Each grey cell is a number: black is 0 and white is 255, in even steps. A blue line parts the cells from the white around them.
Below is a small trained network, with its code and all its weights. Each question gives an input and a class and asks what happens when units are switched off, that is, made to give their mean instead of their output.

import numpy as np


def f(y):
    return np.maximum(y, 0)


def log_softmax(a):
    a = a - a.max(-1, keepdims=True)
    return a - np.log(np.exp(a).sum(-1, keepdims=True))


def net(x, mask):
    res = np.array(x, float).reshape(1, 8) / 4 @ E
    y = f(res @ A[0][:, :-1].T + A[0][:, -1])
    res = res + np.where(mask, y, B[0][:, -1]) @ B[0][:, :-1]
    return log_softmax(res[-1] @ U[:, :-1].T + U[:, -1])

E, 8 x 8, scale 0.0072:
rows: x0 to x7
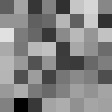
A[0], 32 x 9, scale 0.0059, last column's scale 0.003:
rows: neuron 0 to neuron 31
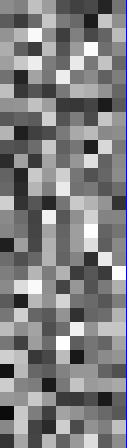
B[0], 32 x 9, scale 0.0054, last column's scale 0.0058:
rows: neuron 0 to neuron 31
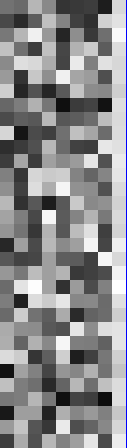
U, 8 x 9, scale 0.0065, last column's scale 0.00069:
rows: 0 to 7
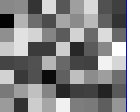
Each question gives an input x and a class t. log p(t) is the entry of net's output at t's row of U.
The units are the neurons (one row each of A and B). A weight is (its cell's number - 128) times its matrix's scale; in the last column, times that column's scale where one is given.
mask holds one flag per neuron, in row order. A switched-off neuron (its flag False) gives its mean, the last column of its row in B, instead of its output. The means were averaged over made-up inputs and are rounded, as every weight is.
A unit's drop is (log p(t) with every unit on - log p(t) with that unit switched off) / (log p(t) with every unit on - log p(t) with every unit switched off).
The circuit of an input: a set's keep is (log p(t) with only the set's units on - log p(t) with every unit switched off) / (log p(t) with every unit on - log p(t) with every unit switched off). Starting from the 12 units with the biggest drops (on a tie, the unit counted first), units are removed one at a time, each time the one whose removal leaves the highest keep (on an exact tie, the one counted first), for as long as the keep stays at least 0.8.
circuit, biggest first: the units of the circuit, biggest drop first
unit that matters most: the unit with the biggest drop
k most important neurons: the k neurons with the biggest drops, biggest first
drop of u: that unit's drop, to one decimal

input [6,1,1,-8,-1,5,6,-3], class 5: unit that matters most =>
neuron 27
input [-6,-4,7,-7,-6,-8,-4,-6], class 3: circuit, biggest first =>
neuron 30; neuron 25
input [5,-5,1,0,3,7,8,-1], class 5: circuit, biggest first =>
neuron 14; neuron 27
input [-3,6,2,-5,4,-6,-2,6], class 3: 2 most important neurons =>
neuron 25; neuron 30
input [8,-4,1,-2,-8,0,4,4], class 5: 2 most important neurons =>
neuron 14; neuron 6
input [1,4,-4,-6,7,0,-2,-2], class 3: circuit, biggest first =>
neuron 25; neuron 30
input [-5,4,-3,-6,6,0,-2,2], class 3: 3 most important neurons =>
neuron 25; neuron 30; neuron 22
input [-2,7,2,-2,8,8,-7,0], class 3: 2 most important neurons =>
neuron 25; neuron 30
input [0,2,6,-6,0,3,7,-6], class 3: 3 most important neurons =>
neuron 25; neuron 30; neuron 22
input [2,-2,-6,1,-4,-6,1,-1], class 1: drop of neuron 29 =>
0.2
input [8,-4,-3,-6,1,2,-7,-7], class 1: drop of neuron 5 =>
0.0
